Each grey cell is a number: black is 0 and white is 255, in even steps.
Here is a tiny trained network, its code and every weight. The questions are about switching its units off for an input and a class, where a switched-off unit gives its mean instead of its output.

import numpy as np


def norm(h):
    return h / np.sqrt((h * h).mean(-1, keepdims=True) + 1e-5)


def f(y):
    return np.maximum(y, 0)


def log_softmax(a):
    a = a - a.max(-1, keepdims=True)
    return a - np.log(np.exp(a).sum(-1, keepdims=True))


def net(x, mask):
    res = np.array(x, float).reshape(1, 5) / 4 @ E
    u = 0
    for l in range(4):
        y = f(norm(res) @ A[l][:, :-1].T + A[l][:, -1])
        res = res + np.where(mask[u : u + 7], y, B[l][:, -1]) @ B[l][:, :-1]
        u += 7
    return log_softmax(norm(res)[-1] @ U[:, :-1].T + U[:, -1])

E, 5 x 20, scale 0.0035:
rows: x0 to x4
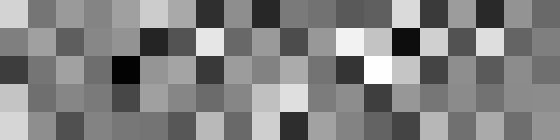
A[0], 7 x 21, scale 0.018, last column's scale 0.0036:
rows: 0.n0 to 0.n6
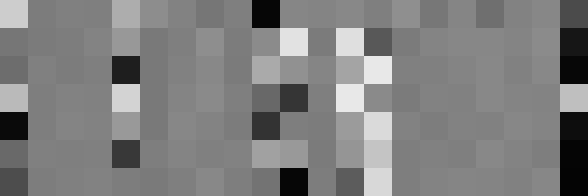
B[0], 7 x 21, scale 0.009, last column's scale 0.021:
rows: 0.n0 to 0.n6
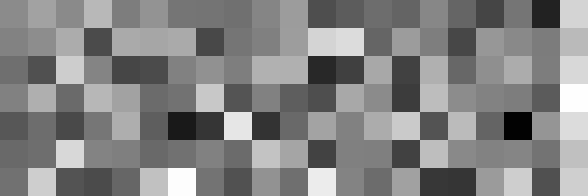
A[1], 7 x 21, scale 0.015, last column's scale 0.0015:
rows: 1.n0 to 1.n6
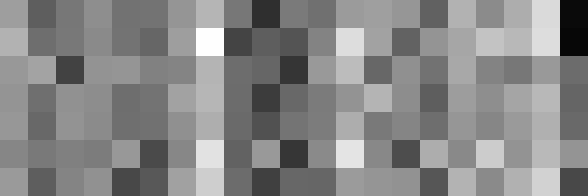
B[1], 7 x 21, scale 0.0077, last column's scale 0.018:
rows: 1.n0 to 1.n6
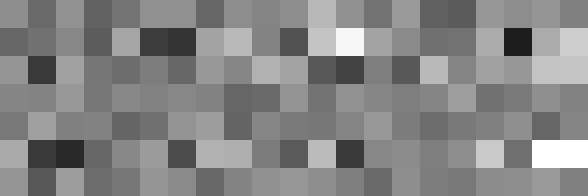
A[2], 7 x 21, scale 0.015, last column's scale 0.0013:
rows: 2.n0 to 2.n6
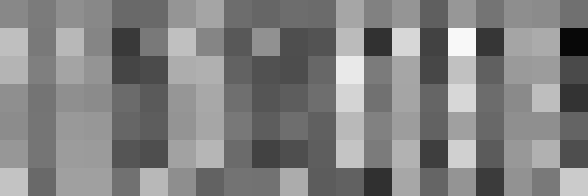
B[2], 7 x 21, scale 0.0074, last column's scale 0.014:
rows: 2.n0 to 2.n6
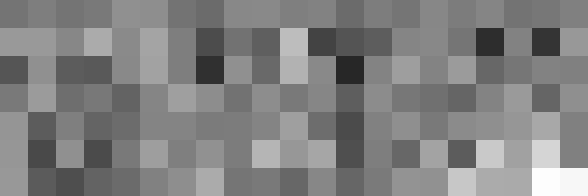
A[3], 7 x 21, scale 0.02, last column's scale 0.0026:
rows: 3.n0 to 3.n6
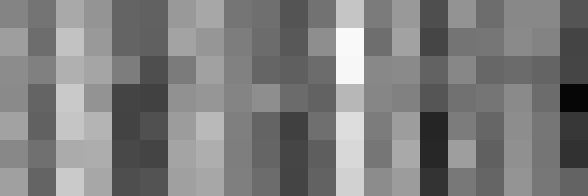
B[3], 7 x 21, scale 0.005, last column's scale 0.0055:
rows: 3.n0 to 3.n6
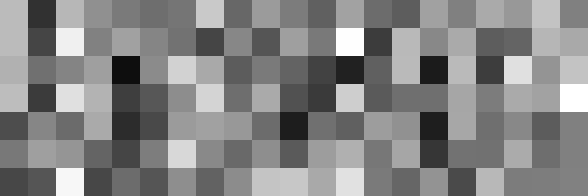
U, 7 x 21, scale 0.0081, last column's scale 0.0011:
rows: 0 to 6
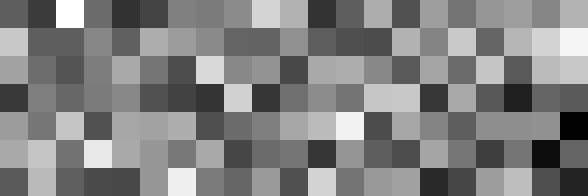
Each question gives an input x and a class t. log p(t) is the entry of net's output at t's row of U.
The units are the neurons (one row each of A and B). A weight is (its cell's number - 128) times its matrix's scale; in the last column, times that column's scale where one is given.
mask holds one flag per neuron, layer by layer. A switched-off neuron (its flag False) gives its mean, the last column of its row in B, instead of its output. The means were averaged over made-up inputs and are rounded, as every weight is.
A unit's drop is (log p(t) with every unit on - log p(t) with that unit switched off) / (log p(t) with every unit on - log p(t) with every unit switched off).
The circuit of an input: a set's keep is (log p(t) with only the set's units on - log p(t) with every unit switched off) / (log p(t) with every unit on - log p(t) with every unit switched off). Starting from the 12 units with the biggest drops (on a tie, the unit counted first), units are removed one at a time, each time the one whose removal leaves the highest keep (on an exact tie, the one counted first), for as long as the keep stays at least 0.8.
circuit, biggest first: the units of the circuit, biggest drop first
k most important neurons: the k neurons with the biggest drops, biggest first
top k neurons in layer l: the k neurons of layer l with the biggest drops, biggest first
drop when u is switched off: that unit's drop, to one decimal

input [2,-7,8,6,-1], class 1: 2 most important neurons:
(1.n1 0.n3)
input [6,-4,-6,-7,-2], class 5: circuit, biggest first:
(0.n0)
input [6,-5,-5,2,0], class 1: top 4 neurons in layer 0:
(0.n3 0.n5 0.n2 0.n4)
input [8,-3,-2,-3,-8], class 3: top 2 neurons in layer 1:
(1.n2 1.n5)
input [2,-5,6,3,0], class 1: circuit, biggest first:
(1.n1 0.n2)
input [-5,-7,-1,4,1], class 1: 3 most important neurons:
(0.n4 0.n3 0.n6)
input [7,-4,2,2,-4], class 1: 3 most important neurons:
(2.n6 0.n3 0.n4)
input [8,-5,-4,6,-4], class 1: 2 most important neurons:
(2.n6 0.n3)
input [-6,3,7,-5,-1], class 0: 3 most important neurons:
(0.n2 0.n5 1.n5)
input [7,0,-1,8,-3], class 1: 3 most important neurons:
(2.n6 0.n3 0.n6)
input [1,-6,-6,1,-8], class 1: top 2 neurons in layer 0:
(0.n3 0.n6)
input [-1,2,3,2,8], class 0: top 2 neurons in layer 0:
(0.n2 0.n3)
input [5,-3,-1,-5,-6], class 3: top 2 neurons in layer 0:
(0.n4 0.n3)
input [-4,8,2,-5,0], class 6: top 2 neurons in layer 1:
(1.n1 1.n2)
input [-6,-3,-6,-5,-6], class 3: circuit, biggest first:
(0.n4)
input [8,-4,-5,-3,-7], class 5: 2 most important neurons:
(0.n0 1.n5)
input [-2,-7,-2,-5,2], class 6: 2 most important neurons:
(0.n3 0.n6)
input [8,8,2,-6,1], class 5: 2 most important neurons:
(0.n3 0.n0)
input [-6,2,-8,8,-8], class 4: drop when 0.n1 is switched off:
1.0
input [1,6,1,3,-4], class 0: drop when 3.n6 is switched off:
0.0
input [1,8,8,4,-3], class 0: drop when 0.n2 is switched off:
0.1
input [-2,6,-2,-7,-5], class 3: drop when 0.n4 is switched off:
1.1
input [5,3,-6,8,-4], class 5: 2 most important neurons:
(0.n0 0.n3)
